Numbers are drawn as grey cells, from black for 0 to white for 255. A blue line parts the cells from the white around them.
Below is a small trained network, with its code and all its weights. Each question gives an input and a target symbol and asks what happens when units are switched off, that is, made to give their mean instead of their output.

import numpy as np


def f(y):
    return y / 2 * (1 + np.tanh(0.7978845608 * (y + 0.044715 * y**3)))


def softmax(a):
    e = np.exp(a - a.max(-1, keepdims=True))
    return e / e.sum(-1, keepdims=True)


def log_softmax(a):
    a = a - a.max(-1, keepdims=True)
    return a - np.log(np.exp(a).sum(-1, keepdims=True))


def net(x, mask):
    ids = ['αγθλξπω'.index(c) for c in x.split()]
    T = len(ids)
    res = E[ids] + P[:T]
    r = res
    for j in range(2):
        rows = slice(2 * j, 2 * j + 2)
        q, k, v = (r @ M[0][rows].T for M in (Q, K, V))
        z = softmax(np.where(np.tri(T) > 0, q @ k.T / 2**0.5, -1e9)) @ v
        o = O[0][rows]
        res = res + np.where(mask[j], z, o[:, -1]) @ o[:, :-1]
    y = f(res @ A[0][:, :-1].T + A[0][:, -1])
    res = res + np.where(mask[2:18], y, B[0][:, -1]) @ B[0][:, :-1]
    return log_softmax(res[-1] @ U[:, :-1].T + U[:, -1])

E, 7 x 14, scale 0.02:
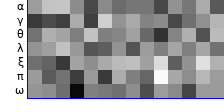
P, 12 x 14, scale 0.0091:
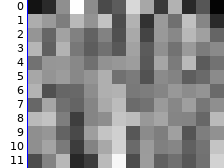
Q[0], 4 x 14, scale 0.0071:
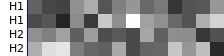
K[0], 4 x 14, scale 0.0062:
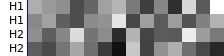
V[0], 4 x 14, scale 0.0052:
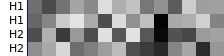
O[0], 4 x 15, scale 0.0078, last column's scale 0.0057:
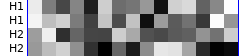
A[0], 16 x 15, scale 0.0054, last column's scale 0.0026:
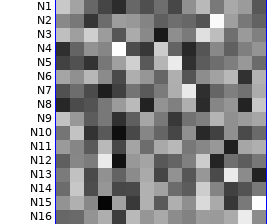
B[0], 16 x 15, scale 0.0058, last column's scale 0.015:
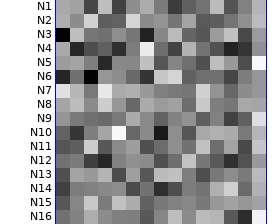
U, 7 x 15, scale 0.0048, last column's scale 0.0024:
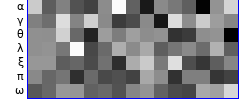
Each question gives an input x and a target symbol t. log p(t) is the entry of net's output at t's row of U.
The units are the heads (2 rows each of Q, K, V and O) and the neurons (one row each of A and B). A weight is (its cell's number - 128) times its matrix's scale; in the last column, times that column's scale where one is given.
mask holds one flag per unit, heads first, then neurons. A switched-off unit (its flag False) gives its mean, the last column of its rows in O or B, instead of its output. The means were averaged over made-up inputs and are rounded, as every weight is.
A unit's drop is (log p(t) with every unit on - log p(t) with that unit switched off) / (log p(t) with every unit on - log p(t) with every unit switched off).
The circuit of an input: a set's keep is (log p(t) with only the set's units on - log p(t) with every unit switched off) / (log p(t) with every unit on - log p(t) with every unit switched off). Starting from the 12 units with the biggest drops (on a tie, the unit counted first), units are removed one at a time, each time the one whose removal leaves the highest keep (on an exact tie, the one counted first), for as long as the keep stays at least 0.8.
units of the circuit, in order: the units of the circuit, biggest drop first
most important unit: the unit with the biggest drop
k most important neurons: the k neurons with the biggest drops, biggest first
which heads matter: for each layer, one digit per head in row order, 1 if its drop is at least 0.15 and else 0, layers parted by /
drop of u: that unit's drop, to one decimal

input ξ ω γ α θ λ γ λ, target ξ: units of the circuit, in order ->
(H1, N6, N5)
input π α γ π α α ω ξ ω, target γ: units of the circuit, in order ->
(H1, N15, N7)
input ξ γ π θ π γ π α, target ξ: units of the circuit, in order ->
(H1, N6)
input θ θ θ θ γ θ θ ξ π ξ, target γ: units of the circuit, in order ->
(H2)
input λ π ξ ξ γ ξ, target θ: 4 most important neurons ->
(N2, N10, N13, N5)
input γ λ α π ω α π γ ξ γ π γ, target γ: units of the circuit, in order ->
(H2, N16)
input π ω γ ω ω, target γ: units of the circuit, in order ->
(H1, N9, N7)
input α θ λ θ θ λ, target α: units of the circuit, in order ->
(H1, H2, N1)
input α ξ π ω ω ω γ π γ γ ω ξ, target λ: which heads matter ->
10
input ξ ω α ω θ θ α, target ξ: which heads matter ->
10
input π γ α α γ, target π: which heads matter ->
11
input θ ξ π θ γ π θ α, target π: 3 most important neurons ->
(N3, N12, N14)
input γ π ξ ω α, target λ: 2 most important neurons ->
(N1, N13)
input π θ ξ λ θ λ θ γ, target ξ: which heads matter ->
01
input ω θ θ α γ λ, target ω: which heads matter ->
10
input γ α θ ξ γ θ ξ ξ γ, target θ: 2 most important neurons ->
(N2, N10)
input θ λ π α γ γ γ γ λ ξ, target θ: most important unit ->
N2
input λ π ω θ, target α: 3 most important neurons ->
(N4, N16, N13)
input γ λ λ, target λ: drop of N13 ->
0.2
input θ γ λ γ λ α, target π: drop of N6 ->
0.1
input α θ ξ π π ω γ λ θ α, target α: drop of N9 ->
0.1
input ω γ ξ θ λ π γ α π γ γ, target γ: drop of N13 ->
0.0
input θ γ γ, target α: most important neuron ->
(N9)
